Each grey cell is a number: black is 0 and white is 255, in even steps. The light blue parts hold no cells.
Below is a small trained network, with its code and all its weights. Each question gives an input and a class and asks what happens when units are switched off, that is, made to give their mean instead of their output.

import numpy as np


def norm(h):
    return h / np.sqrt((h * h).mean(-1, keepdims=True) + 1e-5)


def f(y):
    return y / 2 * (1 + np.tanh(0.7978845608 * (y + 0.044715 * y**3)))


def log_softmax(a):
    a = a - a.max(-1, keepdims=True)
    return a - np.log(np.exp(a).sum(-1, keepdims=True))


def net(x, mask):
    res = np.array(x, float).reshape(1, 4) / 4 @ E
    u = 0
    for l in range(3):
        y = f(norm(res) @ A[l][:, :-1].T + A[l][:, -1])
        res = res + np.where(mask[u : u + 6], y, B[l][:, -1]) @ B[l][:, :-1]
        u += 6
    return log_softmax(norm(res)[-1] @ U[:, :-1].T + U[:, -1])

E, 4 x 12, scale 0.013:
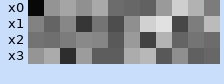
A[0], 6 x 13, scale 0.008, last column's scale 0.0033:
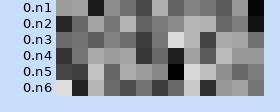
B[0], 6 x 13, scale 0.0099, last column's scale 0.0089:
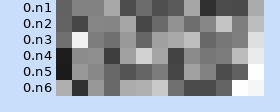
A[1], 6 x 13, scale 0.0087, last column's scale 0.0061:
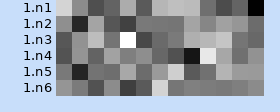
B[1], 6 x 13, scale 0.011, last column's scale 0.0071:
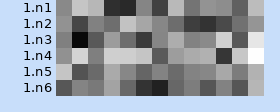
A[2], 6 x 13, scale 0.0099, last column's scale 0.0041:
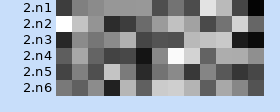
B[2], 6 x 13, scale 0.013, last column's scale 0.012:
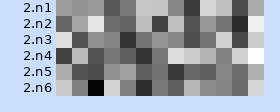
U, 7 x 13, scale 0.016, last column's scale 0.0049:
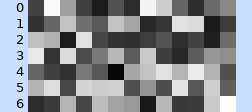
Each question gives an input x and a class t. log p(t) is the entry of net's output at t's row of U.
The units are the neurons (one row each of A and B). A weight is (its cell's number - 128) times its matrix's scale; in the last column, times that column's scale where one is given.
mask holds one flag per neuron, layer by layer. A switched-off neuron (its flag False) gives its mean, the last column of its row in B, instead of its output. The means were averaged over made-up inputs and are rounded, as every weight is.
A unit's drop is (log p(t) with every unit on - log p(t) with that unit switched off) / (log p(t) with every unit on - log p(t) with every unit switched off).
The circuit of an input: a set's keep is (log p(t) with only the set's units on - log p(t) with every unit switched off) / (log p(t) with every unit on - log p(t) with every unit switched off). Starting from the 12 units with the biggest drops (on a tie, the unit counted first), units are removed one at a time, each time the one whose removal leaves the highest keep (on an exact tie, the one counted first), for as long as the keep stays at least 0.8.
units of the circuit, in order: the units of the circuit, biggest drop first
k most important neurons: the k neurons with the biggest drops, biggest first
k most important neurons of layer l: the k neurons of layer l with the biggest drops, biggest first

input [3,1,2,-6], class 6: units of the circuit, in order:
(0.n4)
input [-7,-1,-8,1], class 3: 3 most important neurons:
(0.n3; 2.n4; 0.n5)
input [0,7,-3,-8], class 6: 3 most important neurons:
(0.n6; 1.n2; 2.n4)
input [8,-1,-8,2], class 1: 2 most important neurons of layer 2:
(2.n1; 2.n4)
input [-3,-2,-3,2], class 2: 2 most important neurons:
(0.n3; 0.n4)
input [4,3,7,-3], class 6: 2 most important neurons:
(0.n4; 0.n5)
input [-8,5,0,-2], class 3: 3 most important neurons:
(0.n6; 0.n5; 1.n5)
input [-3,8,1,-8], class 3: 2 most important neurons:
(0.n6; 2.n2)
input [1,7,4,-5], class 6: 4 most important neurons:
(0.n6; 0.n4; 1.n2; 2.n3)
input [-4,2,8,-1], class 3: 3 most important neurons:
(0.n6; 0.n5; 2.n2)
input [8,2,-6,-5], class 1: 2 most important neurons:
(2.n1; 0.n3)
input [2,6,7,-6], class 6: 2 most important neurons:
(0.n6; 0.n4)
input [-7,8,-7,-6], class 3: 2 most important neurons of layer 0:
(0.n6; 0.n5)
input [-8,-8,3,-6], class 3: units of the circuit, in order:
(2.n6)
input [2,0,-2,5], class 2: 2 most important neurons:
(2.n5; 0.n3)
